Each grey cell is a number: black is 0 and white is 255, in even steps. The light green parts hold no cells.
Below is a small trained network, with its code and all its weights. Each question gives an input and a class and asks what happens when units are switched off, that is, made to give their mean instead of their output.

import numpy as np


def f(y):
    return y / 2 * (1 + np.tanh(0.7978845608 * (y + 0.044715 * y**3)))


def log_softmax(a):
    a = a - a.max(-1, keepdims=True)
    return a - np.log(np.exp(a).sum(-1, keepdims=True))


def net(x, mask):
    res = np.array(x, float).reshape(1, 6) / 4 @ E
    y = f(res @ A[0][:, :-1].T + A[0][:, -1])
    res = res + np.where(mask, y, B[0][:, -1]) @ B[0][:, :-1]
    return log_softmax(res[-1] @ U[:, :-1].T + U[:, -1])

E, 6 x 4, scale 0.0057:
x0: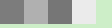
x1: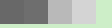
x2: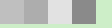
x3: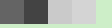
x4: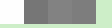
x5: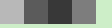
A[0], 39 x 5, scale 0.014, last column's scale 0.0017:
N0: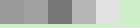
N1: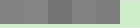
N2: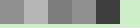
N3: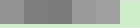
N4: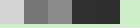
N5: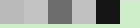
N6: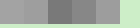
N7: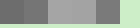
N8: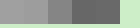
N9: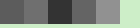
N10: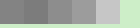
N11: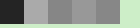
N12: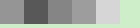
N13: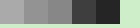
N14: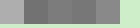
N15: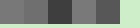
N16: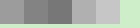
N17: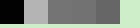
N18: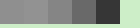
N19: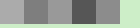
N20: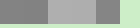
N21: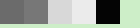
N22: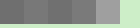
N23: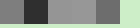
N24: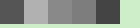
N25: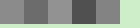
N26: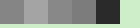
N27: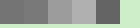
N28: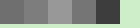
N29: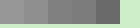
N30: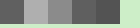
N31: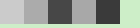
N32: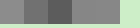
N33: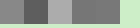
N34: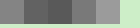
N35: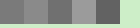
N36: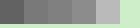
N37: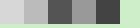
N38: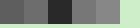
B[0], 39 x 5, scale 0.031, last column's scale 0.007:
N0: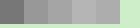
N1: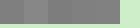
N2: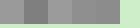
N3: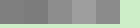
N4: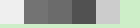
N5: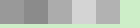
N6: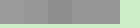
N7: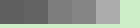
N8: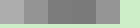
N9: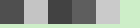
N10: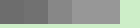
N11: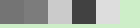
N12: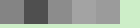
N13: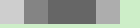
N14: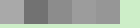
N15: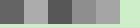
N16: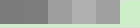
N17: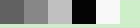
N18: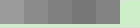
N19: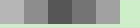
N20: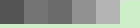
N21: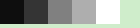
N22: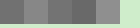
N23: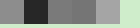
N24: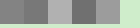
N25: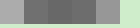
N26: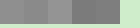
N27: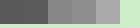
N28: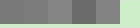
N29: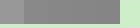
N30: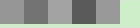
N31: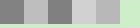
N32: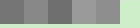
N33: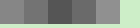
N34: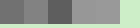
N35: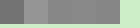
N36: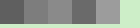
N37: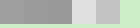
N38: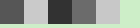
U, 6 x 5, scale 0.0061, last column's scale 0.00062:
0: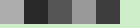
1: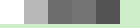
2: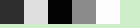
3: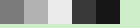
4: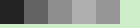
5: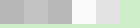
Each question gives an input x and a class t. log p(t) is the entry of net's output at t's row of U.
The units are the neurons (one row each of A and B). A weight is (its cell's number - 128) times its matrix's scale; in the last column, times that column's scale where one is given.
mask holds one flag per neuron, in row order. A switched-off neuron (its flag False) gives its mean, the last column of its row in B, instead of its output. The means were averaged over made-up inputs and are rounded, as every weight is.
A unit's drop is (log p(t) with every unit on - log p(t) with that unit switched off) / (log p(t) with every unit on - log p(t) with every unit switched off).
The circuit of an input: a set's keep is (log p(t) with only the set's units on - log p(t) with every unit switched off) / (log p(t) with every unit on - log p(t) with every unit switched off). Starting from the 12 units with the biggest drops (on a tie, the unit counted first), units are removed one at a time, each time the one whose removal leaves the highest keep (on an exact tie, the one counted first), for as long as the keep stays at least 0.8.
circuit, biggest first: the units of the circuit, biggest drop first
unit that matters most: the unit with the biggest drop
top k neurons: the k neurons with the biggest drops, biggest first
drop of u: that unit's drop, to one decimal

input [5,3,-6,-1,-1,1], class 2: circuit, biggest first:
[N38]
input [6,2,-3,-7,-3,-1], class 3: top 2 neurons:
[N17; N11]
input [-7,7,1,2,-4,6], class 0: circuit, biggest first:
[N23; N17]
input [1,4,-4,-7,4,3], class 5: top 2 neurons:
[N37; N31]
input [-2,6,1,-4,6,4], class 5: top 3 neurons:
[N37; N31; N17]
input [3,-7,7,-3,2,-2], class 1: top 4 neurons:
[N4; N21; N13; N19]
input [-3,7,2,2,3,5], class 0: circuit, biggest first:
[N23; N17]
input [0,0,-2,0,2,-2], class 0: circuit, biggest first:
[N17; N31]
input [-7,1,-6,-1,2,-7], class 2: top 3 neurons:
[N11; N9; N4]
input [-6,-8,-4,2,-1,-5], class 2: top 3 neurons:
[N9; N38; N11]
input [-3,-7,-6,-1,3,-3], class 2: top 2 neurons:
[N9; N38]
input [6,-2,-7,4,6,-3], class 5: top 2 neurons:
[N17; N21]
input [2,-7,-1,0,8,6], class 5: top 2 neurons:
[N37; N31]
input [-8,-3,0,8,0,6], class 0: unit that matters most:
N23
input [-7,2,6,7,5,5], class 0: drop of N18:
0.0
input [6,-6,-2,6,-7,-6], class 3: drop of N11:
0.1
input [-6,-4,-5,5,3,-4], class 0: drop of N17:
0.3
